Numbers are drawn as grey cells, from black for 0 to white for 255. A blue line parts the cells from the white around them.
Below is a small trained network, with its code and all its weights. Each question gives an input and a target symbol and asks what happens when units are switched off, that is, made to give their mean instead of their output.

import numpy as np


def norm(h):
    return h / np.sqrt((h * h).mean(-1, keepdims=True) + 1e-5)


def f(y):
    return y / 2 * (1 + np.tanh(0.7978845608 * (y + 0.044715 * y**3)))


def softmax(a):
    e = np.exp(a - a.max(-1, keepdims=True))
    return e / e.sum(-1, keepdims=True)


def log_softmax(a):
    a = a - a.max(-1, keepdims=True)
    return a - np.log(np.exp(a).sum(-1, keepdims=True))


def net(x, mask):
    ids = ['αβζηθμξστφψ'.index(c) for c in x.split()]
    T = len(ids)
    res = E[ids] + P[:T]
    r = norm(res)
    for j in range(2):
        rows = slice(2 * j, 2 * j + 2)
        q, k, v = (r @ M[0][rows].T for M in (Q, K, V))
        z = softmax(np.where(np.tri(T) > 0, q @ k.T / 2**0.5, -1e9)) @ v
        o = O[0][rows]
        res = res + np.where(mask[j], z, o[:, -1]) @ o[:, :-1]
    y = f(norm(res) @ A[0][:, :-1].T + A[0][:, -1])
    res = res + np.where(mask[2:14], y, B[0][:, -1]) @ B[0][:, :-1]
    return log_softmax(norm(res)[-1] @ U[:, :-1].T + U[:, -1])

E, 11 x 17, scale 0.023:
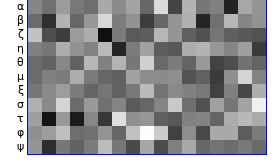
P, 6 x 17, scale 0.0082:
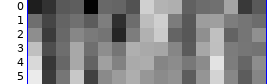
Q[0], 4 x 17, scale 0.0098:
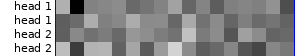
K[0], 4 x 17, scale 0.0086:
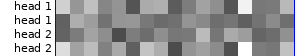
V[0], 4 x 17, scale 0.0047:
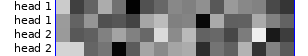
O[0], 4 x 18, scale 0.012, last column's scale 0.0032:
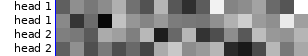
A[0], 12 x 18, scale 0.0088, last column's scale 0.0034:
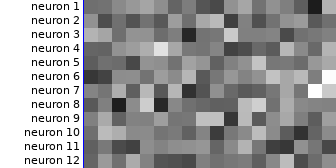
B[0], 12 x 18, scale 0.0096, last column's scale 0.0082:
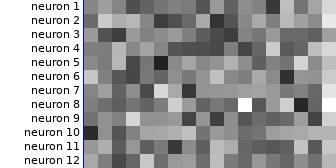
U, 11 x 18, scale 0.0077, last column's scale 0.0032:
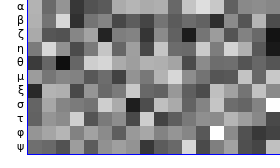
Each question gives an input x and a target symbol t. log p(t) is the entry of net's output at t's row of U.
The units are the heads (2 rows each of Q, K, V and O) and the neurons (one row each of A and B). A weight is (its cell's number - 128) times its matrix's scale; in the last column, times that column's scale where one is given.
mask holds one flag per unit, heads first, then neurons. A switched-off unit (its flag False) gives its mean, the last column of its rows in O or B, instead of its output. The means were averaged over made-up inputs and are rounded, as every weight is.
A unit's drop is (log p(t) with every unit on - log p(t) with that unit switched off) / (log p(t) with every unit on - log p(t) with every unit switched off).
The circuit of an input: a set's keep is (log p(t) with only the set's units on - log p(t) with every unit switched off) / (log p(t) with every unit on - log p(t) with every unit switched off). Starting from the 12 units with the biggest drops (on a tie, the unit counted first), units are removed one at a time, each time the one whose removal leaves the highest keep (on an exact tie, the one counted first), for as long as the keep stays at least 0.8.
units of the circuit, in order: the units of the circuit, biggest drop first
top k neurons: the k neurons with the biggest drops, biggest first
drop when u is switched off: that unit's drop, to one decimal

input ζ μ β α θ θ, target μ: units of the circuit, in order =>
[head 2; neuron 11]
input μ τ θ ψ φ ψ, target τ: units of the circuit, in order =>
[head 2; neuron 2]
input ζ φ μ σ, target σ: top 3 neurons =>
[neuron 7; neuron 8; neuron 2]
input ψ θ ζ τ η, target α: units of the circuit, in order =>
[head 1; neuron 6]
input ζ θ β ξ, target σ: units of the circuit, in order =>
[head 2]
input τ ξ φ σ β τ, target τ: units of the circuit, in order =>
[head 1; neuron 2]
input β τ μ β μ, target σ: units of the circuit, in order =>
[head 2; neuron 7]
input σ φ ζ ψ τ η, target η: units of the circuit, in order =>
[neuron 1; neuron 8]
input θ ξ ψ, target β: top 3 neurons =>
[neuron 1; neuron 8; neuron 7]
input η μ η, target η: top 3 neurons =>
[neuron 1; neuron 10; neuron 2]
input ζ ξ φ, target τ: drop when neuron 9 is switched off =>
0.1
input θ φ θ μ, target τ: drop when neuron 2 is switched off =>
0.2
